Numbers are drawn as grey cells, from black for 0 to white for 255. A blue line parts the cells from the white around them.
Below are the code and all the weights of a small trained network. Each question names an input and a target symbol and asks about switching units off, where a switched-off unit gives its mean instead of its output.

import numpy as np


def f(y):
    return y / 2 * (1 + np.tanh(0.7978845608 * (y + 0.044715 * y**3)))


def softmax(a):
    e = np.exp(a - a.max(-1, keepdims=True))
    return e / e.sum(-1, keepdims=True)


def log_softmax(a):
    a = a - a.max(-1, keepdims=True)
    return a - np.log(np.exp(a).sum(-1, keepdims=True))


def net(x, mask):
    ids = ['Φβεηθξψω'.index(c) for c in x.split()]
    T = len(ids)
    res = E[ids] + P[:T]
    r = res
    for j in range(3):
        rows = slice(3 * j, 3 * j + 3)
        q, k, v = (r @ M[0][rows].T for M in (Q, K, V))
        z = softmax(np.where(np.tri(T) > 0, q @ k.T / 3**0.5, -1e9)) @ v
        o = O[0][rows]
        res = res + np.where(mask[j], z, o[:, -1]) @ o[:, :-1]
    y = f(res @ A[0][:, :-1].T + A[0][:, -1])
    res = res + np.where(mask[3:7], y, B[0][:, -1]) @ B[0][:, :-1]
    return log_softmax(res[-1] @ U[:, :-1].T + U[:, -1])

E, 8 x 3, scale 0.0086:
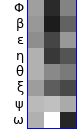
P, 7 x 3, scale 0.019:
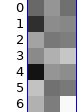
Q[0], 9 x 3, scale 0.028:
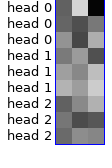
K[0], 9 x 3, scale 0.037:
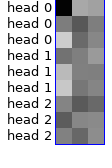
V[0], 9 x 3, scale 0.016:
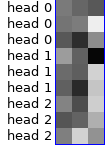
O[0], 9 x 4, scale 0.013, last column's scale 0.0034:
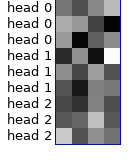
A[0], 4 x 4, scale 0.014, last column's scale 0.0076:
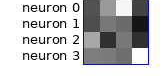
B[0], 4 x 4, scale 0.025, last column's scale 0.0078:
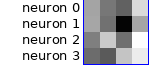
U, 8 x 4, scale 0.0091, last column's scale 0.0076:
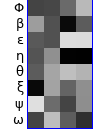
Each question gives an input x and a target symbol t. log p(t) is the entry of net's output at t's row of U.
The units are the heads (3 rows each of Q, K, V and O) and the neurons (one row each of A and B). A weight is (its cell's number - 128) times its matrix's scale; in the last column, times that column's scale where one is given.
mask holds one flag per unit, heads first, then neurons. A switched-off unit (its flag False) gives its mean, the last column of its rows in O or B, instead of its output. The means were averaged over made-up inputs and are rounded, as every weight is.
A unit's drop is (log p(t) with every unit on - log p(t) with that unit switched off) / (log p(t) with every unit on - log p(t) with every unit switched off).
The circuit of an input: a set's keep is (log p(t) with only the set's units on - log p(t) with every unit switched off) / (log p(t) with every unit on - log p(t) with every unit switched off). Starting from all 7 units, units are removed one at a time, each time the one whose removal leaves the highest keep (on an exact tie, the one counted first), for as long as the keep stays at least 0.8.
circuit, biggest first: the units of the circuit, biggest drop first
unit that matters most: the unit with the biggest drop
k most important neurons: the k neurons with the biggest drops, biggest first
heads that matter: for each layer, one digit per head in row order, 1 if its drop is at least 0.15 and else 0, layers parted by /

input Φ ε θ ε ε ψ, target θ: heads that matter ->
100
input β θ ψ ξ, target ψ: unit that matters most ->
head 1
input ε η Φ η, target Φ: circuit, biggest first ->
[head 2; head 1; neuron 2]
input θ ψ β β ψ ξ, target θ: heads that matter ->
001
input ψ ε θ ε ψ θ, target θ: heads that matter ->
110
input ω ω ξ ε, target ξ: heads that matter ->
011
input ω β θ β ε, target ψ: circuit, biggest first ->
[neuron 0; head 1]
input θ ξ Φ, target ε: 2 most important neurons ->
[neuron 1; neuron 3]
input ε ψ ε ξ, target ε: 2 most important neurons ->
[neuron 2; neuron 1]
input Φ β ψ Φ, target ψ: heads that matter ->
010
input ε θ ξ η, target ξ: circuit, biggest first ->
[head 1; neuron 0]
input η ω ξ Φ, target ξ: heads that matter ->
011
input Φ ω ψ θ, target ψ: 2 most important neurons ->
[neuron 0; neuron 3]
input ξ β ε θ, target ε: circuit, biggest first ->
[neuron 2; head 1]
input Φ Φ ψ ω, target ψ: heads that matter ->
111
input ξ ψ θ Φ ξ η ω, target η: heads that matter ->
011
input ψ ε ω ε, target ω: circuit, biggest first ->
[head 1]
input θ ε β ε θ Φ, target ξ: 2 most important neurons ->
[neuron 2; neuron 0]
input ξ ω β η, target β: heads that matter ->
111
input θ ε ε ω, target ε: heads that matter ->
000
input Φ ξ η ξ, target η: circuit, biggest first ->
[head 1; neuron 1]
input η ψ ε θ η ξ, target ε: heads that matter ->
100
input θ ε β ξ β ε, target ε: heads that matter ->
000
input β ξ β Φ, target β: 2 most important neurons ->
[neuron 1; neuron 2]
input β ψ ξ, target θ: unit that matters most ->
neuron 2
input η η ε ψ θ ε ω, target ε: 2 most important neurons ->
[neuron 2; neuron 1]
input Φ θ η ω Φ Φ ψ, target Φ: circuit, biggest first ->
[head 2; head 1; neuron 2]
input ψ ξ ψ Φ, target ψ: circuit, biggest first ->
[head 1; neuron 0]
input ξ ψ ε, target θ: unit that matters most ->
neuron 2
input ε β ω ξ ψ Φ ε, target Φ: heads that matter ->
011
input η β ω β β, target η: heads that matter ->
111
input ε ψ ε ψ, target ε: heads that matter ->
110
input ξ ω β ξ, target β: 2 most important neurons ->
[neuron 1; neuron 2]
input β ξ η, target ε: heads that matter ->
000
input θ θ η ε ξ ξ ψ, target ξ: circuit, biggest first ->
[head 1]
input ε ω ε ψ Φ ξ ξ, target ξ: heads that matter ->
010
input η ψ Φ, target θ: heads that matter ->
001
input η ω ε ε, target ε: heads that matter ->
100
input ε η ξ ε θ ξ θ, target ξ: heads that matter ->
011
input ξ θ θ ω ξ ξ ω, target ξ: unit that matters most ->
head 1
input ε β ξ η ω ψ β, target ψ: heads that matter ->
110
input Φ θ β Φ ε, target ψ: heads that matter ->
010
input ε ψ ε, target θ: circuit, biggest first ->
[neuron 2; neuron 1; head 2; head 1]
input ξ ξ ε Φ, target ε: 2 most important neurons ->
[neuron 1; neuron 2]
